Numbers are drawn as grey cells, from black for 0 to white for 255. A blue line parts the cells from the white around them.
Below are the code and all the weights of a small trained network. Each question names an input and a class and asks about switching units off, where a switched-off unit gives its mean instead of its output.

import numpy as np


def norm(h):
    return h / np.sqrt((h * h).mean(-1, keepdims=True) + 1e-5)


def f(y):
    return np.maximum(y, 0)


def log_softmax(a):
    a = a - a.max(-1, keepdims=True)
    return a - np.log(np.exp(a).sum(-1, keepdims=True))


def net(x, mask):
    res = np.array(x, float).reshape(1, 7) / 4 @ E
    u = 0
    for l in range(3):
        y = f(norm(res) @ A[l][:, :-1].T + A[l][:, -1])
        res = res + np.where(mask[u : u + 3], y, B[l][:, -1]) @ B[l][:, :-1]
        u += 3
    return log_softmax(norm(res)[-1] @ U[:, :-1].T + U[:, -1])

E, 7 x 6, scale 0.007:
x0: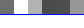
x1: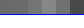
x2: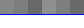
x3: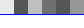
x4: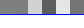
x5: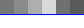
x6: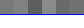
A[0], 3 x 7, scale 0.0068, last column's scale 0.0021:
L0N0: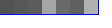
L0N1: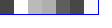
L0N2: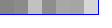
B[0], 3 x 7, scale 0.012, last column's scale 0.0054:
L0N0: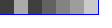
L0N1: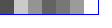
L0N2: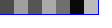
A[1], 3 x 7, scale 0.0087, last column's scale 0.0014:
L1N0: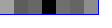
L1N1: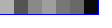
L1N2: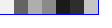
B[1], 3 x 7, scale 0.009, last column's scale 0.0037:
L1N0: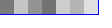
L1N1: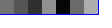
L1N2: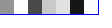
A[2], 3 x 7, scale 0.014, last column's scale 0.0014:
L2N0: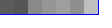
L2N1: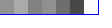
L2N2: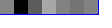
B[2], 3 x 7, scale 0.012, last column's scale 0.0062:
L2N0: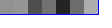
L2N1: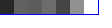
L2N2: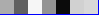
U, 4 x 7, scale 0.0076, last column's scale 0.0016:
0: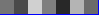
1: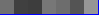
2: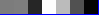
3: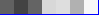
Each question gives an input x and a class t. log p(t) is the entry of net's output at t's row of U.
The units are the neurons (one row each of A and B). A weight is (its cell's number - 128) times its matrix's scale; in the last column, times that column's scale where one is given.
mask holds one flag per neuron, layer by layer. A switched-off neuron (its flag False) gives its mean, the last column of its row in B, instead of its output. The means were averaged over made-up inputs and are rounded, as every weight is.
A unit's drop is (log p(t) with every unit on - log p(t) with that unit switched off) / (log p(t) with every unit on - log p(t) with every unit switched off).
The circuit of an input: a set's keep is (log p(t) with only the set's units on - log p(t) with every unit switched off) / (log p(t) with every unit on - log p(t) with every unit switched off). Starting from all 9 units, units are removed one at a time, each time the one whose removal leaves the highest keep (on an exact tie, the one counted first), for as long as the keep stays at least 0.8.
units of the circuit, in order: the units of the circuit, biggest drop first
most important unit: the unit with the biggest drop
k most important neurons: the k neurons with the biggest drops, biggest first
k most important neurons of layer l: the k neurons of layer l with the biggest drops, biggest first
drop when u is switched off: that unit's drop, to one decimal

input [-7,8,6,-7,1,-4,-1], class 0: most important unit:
L2N2
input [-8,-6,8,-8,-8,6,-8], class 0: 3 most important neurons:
[L2N2, L1N2, L0N1]
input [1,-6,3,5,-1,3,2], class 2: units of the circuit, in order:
[L1N2, L0N1]
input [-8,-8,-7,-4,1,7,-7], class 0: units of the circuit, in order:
[L2N2, L0N1, L1N2]
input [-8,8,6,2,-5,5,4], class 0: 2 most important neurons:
[L2N2, L0N0]
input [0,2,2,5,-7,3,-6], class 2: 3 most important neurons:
[L1N2, L0N1, L2N2]
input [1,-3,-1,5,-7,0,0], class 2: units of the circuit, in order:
[L1N2, L0N1]
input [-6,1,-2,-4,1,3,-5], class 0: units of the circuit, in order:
[L0N1, L2N2, L1N2]
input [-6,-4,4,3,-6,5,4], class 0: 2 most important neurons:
[L2N2, L0N0]
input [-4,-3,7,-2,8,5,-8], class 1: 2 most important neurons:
[L0N2, L2N0]
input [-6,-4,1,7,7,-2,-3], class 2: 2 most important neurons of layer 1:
[L1N2, L1N0]
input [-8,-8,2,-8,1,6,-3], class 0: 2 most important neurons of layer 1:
[L1N2, L1N0]
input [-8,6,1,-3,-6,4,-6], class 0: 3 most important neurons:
[L2N2, L1N2, L0N1]
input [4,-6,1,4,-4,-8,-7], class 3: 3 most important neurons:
[L1N0, L2N2, L0N1]
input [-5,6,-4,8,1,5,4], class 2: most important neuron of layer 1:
[L1N2]
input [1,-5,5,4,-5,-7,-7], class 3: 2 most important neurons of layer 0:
[L0N1, L0N2]
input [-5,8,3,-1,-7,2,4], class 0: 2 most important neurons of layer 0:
[L0N1, L0N2]
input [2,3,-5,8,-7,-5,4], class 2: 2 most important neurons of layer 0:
[L0N1, L0N0]
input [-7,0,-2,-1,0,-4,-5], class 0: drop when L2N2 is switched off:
0.5
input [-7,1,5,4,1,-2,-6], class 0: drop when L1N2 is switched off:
0.0
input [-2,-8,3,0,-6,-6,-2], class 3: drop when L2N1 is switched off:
0.2
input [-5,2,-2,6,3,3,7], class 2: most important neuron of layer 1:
[L1N2]
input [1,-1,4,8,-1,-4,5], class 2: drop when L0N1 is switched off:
0.1
